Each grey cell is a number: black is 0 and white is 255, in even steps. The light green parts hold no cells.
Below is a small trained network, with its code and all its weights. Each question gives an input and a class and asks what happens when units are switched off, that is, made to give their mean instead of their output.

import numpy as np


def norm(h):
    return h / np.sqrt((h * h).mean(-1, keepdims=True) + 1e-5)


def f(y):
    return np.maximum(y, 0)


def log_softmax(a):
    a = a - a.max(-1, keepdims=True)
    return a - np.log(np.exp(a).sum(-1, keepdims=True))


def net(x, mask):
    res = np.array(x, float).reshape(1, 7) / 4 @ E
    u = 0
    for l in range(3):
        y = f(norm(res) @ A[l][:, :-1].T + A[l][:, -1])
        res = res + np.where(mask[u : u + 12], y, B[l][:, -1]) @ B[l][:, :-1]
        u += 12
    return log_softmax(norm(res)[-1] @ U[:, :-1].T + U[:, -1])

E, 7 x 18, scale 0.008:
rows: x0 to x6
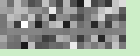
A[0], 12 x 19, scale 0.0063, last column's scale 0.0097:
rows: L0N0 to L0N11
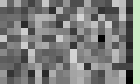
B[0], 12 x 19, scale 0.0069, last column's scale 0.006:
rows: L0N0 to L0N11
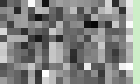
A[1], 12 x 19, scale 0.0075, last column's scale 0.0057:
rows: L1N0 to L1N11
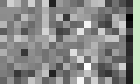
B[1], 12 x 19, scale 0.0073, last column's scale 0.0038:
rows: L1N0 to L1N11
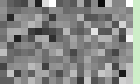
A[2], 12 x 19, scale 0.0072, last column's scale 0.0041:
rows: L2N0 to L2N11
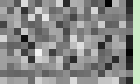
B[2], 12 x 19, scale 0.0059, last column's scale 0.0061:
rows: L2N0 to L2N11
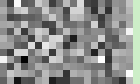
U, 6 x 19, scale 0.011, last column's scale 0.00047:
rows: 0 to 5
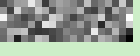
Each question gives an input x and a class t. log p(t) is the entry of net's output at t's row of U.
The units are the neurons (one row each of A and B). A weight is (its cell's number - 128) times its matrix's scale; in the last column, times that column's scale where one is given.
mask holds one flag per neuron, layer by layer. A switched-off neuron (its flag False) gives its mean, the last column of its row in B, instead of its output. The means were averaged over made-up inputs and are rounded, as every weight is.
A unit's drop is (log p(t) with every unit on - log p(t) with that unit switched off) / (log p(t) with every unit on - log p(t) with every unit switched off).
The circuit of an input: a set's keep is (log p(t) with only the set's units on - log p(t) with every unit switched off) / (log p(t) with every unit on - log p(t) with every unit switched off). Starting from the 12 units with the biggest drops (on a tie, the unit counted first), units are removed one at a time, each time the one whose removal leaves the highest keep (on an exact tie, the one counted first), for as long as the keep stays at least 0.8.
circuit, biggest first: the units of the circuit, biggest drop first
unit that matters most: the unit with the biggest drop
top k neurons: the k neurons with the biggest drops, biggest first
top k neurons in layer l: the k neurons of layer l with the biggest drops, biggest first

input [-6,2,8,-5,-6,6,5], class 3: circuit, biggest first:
(L1N0)
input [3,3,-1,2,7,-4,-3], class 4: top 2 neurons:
(L0N9 L2N3)
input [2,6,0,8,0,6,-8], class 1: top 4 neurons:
(L2N0 L2N4 L0N7 L0N8)
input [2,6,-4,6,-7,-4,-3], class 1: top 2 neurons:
(L2N0 L0N1)
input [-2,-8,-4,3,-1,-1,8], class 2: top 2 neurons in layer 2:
(L2N5 L2N11)
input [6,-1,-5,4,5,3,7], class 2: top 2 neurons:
(L0N9 L0N7)
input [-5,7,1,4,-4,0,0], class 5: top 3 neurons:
(L0N0 L1N5 L2N11)
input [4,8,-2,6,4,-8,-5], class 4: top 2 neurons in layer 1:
(L1N4 L1N10)
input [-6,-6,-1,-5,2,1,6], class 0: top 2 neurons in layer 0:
(L0N9 L0N4)
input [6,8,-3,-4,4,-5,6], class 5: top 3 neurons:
(L1N5 L0N9 L2N11)
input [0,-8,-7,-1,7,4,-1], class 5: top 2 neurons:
(L0N1 L1N10)
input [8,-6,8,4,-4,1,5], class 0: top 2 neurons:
(L1N9 L0N0)
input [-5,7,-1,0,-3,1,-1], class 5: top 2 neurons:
(L1N5 L0N0)
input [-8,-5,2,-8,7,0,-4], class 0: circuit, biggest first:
(L1N11)
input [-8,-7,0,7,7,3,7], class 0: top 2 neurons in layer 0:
(L0N3 L0N9)
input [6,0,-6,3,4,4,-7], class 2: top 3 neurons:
(L0N9 L0N6 L0N4)
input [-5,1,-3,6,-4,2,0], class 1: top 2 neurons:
(L0N0 L2N0)
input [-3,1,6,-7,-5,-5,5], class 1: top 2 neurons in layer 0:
(L0N3 L0N10)
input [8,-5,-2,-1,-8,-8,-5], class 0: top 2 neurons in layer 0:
(L0N0 L0N5)
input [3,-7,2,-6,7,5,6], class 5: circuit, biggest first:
(L1N10)
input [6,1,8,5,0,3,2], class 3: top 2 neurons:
(L1N0 L0N9)
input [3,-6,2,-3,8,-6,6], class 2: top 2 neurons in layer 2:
(L2N5 L2N11)
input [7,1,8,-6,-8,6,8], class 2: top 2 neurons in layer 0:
(L0N9 L0N8)
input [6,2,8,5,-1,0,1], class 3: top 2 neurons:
(L1N0 L0N9)
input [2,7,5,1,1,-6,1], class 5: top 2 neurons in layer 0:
(L0N5 L0N10)
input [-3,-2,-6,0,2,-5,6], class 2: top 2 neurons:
(L0N8 L0N7)
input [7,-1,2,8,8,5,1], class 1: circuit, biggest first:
(L2N0)
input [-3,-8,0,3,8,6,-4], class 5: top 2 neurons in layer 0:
(L0N1 L0N2)
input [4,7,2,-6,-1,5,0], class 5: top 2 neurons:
(L1N5 L2N11)
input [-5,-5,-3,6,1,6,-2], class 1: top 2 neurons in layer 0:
(L0N0 L0N2)
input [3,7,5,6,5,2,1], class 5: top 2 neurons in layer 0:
(L0N3 L0N10)
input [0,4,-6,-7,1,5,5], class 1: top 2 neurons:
(L0N3 L1N0)
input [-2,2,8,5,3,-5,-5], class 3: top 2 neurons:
(L1N0 L0N3)
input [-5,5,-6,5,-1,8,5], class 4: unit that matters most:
L0N5
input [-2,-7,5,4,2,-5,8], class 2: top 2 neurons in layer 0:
(L0N8 L0N7)
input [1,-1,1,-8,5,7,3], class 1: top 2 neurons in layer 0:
(L0N3 L0N2)
